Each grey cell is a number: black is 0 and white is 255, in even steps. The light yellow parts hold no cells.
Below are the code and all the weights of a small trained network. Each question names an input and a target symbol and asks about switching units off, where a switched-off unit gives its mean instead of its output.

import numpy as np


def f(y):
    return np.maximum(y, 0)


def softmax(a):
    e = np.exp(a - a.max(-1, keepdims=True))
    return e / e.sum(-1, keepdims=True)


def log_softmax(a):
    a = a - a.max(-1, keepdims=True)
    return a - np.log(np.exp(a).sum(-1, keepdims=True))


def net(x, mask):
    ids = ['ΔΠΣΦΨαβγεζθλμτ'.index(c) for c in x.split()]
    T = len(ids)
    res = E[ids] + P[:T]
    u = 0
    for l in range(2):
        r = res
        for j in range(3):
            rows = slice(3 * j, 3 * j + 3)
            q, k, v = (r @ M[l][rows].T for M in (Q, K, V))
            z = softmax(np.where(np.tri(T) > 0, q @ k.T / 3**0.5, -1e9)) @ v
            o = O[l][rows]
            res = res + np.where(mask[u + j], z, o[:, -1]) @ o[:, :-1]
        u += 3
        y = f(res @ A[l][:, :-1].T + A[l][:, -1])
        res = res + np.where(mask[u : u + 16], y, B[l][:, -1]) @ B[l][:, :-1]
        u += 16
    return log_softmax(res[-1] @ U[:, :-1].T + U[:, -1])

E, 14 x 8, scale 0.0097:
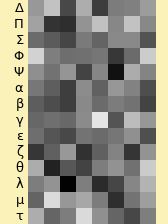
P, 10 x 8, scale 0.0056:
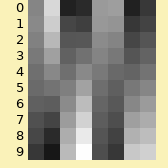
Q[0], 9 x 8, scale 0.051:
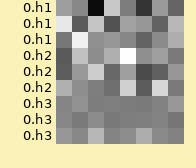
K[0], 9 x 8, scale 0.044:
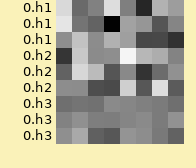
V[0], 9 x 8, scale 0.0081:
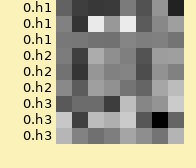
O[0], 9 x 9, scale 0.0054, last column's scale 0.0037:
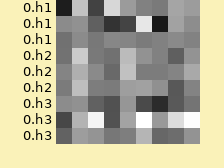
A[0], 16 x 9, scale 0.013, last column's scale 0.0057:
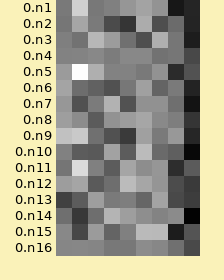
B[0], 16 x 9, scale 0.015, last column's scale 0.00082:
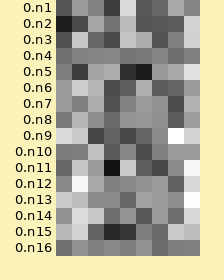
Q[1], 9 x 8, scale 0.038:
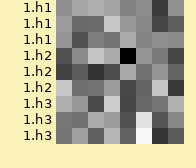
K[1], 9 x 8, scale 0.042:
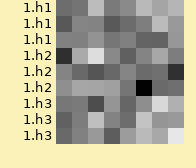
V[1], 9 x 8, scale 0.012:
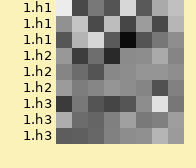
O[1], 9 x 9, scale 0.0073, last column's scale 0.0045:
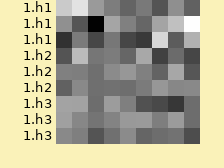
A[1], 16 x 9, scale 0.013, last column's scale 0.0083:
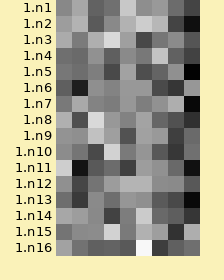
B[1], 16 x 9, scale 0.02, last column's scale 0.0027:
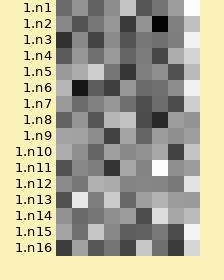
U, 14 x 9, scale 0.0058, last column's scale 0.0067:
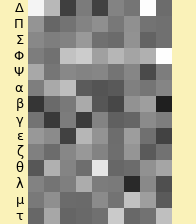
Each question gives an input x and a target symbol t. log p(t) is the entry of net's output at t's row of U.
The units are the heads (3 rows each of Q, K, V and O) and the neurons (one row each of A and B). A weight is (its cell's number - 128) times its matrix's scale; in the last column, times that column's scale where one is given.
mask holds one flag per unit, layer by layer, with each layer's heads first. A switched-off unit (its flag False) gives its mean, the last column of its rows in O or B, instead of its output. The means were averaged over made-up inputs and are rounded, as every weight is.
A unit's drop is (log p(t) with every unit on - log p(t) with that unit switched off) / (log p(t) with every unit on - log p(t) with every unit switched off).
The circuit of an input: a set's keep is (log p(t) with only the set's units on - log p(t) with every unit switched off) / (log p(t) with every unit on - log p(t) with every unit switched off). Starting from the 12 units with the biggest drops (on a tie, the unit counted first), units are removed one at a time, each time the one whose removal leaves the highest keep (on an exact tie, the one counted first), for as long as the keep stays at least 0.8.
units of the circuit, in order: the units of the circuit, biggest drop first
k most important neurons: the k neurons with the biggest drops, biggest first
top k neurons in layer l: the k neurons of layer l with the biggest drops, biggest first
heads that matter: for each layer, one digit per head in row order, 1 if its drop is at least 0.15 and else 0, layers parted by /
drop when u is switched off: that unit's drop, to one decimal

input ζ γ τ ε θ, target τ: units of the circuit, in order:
(1.n16, 1.h2, 0.n6)
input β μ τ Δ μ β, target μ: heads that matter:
100 / 010
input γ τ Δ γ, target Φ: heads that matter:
110 / 001
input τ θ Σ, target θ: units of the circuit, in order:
(0.h1, 0.n11, 1.n1)
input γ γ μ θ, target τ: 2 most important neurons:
(1.n16, 0.n6)
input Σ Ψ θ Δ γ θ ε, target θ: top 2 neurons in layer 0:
(0.n11, 0.n1)
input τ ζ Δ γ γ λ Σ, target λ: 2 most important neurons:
(1.n2, 0.n3)
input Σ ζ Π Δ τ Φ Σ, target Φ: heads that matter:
100 / 001
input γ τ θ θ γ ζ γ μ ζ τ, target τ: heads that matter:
111 / 110
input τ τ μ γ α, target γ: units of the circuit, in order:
(1.n6, 0.h1, 0.n2)
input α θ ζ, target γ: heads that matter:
010 / 000
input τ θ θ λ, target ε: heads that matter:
101 / 001
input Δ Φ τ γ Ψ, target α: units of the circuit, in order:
(0.h2, 0.n11, 1.n5)
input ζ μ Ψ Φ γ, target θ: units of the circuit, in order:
(1.n1, 0.h2, 0.n11)
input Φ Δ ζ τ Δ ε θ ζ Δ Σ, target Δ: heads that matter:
100 / 000
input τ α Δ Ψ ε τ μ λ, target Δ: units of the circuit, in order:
(0.n9, 0.h1)
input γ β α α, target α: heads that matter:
111 / 100
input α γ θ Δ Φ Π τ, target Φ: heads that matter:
001 / 001
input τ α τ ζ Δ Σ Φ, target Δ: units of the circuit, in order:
(0.h1, 0.n9)
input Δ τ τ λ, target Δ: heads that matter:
000 / 000
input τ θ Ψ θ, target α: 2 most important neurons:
(0.n11, 0.n5)
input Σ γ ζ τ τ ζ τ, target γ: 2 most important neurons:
(1.n6, 0.n9)
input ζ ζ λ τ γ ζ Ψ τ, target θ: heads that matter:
001 / 100
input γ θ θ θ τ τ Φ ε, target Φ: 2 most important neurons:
(0.n9, 1.n12)
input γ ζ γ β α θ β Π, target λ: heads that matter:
110 / 000
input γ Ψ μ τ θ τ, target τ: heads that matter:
100 / 110
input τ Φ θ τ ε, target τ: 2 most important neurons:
(1.n16, 0.n15)
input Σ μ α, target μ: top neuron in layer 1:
(1.n11)
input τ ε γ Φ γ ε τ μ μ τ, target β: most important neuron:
(0.n5)
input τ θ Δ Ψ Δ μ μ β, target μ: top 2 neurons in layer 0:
(0.n15, 0.n13)
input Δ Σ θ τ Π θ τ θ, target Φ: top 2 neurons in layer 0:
(0.n5, 0.n11)
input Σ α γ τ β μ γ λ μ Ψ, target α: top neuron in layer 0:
(0.n11)
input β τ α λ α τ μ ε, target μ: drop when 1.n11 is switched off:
0.9
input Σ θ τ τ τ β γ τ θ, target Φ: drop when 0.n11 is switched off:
0.3
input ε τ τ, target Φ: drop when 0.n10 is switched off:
0.0
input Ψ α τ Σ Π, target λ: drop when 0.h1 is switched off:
0.1
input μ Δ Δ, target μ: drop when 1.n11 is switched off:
1.1
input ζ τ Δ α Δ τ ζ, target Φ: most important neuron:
(0.n9)
